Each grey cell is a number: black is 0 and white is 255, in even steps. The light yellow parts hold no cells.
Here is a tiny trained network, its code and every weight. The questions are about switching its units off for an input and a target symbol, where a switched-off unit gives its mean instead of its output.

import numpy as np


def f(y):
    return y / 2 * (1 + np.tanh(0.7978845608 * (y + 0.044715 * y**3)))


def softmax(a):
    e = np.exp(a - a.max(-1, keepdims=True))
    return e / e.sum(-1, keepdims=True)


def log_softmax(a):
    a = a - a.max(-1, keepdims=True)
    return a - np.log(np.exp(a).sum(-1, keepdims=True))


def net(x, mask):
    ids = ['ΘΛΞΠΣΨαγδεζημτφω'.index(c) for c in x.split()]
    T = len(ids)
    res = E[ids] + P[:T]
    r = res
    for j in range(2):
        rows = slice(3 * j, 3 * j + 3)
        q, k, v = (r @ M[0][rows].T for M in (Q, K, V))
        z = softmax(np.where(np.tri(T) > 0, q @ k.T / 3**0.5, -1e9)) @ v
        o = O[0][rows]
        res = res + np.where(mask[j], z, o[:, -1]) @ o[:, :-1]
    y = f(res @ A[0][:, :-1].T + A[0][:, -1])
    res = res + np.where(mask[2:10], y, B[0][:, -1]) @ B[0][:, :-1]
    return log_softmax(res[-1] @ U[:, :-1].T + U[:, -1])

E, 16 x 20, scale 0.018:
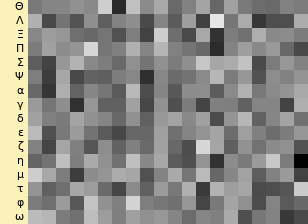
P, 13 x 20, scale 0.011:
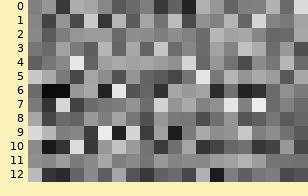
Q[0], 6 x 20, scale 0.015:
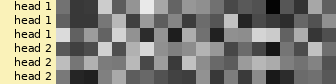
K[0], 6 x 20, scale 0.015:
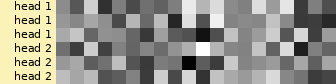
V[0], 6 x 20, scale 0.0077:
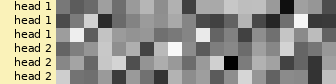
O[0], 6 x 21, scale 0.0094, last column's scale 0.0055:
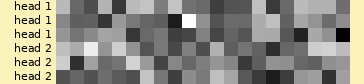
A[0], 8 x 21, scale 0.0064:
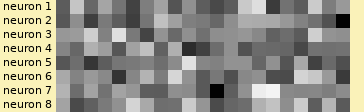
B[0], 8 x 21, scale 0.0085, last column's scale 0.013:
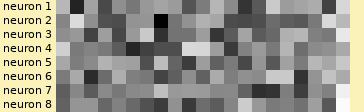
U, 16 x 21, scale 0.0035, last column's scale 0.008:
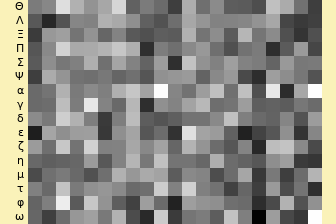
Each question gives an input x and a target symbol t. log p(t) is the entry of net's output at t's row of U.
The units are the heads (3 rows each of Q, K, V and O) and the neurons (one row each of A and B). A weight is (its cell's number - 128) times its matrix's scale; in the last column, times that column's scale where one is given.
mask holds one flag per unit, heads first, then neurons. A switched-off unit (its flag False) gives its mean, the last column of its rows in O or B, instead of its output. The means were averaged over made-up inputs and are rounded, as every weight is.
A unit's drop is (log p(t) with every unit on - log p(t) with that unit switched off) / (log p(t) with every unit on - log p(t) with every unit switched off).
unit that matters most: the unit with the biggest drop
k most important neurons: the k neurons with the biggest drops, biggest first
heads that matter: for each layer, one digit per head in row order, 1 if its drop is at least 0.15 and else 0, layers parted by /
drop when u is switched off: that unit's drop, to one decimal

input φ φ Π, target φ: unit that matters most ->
neuron 8
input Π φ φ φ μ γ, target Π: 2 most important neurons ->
neuron 7; neuron 3
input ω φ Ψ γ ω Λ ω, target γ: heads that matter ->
10
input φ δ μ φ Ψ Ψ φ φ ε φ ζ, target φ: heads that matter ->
11
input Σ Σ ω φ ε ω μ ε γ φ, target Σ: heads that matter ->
10
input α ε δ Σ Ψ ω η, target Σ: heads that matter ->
10
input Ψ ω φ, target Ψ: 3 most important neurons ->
neuron 2; neuron 5; neuron 1
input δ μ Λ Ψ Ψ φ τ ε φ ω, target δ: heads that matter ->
10
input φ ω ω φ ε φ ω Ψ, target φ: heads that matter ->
11
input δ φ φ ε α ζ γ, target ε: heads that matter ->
11
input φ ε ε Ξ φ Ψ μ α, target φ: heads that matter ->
11
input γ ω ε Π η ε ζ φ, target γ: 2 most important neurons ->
neuron 5; neuron 3
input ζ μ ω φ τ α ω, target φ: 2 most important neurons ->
neuron 8; neuron 3
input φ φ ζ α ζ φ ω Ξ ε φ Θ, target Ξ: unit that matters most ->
head 1
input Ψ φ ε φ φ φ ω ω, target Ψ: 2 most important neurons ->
neuron 2; neuron 5
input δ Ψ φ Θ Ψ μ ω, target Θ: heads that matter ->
01
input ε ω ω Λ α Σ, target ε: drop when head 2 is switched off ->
0.8
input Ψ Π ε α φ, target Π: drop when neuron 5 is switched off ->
0.0
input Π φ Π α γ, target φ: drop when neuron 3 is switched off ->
0.1
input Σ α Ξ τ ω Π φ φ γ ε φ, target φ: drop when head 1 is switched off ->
0.5
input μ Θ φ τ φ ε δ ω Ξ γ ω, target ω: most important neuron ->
neuron 7
